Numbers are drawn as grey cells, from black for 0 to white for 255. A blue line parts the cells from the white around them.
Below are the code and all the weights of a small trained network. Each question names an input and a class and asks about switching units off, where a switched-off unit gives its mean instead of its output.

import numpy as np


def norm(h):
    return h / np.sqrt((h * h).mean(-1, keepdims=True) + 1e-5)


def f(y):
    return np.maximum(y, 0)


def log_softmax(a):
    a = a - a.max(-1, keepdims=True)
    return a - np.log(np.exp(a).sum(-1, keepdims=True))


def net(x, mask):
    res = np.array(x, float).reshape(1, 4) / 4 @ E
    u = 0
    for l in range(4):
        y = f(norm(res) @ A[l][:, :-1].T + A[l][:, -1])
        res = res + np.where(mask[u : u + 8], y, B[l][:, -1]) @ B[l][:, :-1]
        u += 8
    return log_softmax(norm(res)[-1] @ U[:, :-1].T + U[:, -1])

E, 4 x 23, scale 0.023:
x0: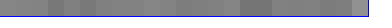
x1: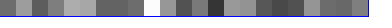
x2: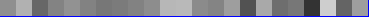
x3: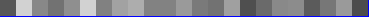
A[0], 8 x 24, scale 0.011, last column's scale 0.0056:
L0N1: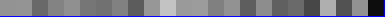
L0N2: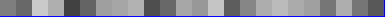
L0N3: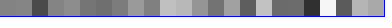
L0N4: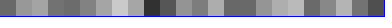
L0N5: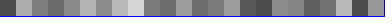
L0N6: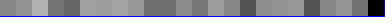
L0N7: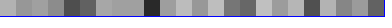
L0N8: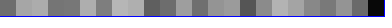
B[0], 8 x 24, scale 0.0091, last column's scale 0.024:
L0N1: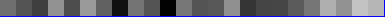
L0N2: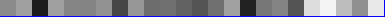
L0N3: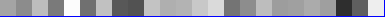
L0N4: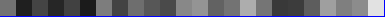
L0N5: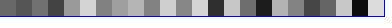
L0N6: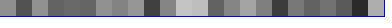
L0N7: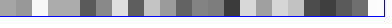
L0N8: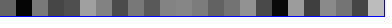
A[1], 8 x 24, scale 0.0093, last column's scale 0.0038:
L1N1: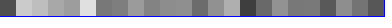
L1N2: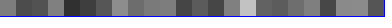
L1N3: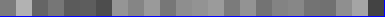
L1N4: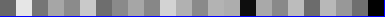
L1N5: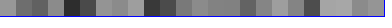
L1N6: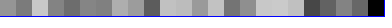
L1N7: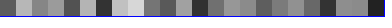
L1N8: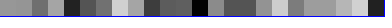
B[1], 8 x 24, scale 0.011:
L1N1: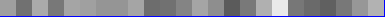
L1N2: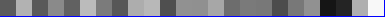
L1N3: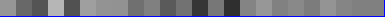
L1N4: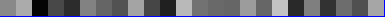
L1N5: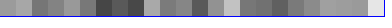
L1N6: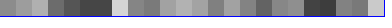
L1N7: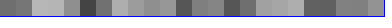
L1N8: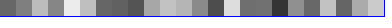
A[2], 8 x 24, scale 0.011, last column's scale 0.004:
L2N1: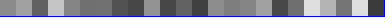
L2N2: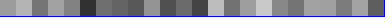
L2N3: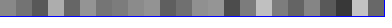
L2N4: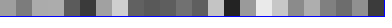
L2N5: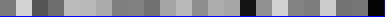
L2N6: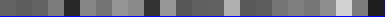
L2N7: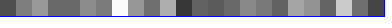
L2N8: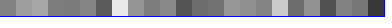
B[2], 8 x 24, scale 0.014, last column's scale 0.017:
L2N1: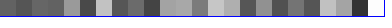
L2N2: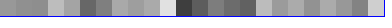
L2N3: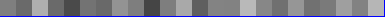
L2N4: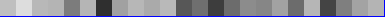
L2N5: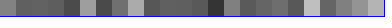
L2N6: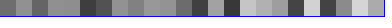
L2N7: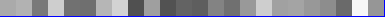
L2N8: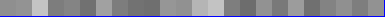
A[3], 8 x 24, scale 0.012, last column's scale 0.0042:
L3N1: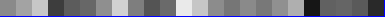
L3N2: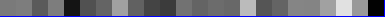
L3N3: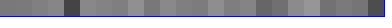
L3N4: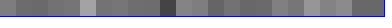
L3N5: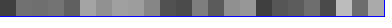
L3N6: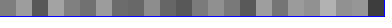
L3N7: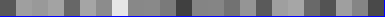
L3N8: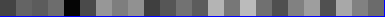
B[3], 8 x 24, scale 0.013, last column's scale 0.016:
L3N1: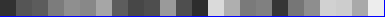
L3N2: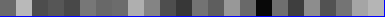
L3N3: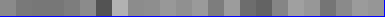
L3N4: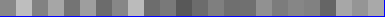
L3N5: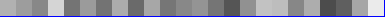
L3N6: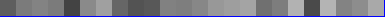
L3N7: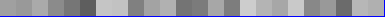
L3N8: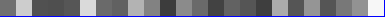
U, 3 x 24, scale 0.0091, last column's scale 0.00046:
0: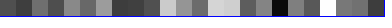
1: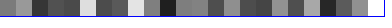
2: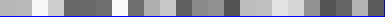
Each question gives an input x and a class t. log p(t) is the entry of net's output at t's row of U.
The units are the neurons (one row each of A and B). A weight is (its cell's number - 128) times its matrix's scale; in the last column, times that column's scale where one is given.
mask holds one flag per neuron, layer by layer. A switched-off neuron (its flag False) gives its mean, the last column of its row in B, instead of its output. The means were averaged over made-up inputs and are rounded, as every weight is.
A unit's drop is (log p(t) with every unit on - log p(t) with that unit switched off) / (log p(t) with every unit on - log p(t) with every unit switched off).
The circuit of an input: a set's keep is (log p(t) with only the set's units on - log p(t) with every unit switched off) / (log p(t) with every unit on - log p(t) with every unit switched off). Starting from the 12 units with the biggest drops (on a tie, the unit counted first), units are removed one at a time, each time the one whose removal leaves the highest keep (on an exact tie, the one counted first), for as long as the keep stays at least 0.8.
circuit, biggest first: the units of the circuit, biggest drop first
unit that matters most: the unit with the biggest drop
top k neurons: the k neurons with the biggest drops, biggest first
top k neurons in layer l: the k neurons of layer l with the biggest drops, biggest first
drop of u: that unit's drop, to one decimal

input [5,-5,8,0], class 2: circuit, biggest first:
L0N7
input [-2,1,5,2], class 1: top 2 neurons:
L0N1, L2N5
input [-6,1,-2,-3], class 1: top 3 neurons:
L0N7, L0N2, L0N3
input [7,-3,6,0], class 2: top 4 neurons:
L0N7, L0N5, L2N4, L2N1
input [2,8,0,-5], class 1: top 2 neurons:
L0N3, L0N2
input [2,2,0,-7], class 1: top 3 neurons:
L0N7, L0N2, L0N3
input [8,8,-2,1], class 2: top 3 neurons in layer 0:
L0N4, L0N2, L0N3
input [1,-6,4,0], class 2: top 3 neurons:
L0N7, L2N4, L0N5
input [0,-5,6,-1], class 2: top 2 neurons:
L0N7, L2N4
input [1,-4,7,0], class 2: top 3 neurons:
L0N7, L0N5, L2N4
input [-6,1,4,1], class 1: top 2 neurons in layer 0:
L0N1, L0N4
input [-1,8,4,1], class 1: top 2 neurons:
L0N4, L2N5
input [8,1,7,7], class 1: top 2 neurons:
L2N5, L0N1
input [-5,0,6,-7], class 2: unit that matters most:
L0N2
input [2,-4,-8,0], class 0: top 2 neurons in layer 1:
L1N5, L1N8
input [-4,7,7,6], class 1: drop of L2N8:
0.0
